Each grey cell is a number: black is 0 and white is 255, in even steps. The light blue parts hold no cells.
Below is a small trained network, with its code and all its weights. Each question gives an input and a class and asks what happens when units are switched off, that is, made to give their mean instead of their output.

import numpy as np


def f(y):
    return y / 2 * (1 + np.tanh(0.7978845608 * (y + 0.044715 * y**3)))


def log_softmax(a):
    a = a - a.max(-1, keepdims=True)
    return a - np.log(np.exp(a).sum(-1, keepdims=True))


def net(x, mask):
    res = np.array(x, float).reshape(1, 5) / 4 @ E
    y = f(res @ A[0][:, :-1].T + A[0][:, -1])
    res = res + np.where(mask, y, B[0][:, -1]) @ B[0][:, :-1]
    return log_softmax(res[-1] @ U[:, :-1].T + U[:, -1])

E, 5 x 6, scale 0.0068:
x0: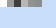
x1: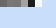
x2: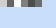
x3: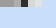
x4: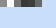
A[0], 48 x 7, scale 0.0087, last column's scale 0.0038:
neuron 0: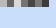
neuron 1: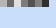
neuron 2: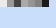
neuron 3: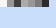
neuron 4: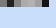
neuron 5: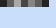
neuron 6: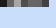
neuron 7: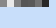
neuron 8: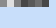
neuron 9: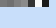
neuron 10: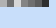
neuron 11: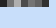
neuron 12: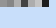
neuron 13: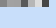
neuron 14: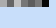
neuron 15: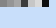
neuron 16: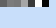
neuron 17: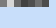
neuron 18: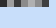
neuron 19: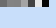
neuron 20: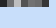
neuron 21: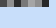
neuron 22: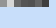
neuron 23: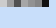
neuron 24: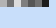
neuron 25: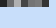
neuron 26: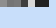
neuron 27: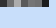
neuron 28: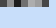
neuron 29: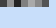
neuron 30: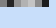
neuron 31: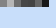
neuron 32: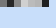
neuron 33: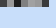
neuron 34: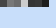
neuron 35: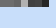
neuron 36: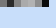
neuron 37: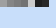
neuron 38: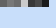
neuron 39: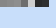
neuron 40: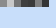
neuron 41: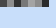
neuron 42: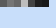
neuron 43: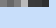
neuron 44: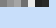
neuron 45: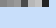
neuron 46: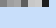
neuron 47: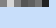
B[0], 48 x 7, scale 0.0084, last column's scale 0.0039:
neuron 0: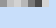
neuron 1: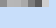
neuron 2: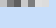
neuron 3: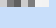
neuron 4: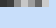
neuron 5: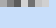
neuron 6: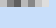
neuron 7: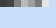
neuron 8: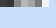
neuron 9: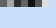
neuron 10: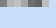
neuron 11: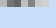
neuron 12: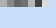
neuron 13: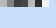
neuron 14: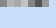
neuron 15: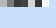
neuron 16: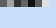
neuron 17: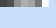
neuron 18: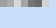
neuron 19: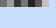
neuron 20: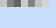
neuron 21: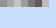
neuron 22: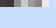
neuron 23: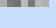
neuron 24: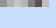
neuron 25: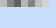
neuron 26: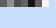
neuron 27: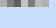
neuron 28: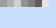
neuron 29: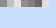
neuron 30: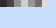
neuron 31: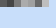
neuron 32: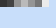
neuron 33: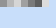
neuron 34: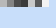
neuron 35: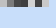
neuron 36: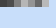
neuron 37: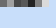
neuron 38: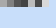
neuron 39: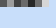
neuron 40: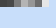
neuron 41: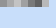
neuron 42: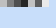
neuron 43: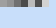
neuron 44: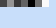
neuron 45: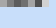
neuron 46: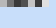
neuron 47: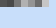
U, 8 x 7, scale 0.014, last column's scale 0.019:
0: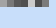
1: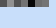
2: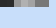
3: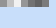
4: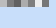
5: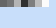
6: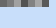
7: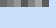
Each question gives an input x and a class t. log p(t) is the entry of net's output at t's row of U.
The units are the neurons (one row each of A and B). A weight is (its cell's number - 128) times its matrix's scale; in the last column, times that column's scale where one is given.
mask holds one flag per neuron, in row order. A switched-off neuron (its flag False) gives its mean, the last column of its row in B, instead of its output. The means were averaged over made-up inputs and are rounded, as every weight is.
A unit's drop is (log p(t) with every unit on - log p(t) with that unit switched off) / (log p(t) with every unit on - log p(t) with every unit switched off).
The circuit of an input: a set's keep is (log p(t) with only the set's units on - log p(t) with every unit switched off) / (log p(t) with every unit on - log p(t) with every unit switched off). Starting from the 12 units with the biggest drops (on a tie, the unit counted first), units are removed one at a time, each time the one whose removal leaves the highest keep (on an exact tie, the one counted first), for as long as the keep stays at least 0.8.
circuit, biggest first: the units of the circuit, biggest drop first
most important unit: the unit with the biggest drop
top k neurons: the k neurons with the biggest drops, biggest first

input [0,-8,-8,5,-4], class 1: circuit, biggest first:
[neuron 44; neuron 26]
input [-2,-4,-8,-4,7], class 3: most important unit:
neuron 29
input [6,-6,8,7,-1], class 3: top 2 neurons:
[neuron 10; neuron 0]
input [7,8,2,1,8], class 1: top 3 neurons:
[neuron 9; neuron 16; neuron 19]
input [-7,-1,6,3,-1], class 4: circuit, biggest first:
[neuron 20; neuron 25]
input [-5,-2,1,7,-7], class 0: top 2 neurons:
[neuron 15; neuron 46]
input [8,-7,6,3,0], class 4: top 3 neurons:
[neuron 3; neuron 2; neuron 23]
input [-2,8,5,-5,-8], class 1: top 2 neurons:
[neuron 16; neuron 9]
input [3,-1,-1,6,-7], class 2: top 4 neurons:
[neuron 32; neuron 30; neuron 4; neuron 36]
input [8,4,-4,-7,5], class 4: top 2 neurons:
[neuron 3; neuron 2]
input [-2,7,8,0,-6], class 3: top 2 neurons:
[neuron 0; neuron 1]
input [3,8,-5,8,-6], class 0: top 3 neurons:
[neuron 15; neuron 13; neuron 46]
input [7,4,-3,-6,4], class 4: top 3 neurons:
[neuron 3; neuron 2; neuron 23]
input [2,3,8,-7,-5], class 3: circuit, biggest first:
[neuron 0]
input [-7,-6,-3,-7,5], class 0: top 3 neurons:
[neuron 42; neuron 34; neuron 35]
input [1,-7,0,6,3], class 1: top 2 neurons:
[neuron 44; neuron 26]
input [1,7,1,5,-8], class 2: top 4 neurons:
[neuron 32; neuron 4; neuron 30; neuron 36]
